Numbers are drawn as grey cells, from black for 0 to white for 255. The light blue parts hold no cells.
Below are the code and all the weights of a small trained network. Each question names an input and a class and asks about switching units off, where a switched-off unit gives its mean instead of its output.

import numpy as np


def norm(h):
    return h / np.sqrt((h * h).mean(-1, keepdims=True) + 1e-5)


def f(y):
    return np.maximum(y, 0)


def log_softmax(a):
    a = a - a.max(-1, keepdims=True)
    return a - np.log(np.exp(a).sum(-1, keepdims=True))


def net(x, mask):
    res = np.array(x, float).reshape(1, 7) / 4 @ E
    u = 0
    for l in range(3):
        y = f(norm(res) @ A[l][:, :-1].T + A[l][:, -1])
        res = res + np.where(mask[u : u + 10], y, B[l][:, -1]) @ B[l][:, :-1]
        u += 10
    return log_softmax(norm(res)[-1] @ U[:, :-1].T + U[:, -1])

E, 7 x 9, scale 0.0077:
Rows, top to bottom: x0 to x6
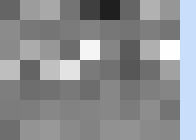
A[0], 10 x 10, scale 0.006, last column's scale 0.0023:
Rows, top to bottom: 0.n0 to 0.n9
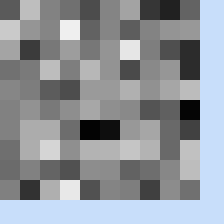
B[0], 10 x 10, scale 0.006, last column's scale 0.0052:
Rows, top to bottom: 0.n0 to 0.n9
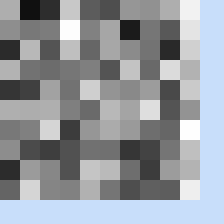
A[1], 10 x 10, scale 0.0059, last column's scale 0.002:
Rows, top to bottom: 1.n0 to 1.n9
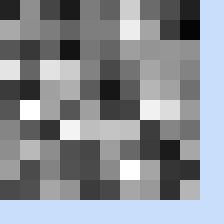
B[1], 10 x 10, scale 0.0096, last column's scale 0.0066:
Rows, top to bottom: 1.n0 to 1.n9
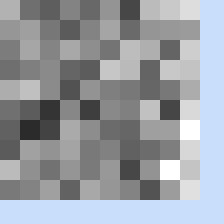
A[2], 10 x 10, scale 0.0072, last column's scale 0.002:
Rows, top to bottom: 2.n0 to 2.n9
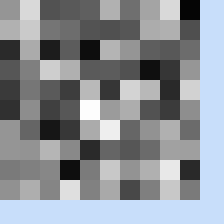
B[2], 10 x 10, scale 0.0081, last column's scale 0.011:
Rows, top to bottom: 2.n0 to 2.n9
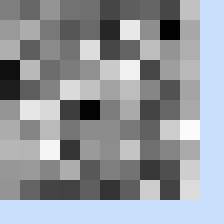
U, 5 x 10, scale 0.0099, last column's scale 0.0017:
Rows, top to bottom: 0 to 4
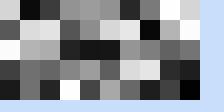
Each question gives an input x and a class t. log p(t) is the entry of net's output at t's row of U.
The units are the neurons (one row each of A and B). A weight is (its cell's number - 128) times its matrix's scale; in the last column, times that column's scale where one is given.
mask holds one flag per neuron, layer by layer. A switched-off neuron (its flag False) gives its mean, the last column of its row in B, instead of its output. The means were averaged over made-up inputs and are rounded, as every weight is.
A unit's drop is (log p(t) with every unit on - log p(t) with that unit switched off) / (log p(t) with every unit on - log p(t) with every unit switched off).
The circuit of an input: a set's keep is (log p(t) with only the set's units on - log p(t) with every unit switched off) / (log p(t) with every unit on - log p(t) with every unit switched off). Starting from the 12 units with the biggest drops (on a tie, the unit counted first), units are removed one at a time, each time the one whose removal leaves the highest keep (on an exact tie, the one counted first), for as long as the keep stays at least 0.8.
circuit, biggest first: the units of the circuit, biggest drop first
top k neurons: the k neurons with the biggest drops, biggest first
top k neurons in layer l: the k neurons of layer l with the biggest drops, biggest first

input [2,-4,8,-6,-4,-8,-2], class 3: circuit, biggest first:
1.n5
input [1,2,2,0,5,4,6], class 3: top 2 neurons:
0.n1, 2.n4
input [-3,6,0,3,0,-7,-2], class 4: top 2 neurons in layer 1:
1.n0, 1.n8
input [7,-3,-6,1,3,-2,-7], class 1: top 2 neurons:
2.n3, 1.n9
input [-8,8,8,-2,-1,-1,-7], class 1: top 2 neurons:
2.n5, 1.n0
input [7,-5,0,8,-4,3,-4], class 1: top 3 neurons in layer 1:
1.n0, 1.n8, 1.n6
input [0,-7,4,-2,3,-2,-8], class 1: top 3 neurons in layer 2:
2.n9, 2.n5, 2.n6
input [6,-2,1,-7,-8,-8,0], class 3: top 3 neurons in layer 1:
1.n2, 1.n5, 1.n3
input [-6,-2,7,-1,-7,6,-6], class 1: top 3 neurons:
2.n5, 1.n0, 1.n8
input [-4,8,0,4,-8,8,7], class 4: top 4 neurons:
1.n0, 1.n8, 0.n0, 0.n9
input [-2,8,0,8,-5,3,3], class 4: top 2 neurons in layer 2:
2.n6, 2.n3
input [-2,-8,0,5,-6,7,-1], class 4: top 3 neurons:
0.n9, 1.n0, 1.n8
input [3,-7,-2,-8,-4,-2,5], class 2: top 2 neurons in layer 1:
1.n0, 1.n6
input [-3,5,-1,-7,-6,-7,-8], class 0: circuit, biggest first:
1.n0
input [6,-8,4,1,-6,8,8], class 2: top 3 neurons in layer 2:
2.n3, 2.n8, 2.n0
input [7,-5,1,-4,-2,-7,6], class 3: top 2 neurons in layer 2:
2.n4, 2.n5
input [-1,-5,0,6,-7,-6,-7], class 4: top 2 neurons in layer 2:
2.n6, 2.n3
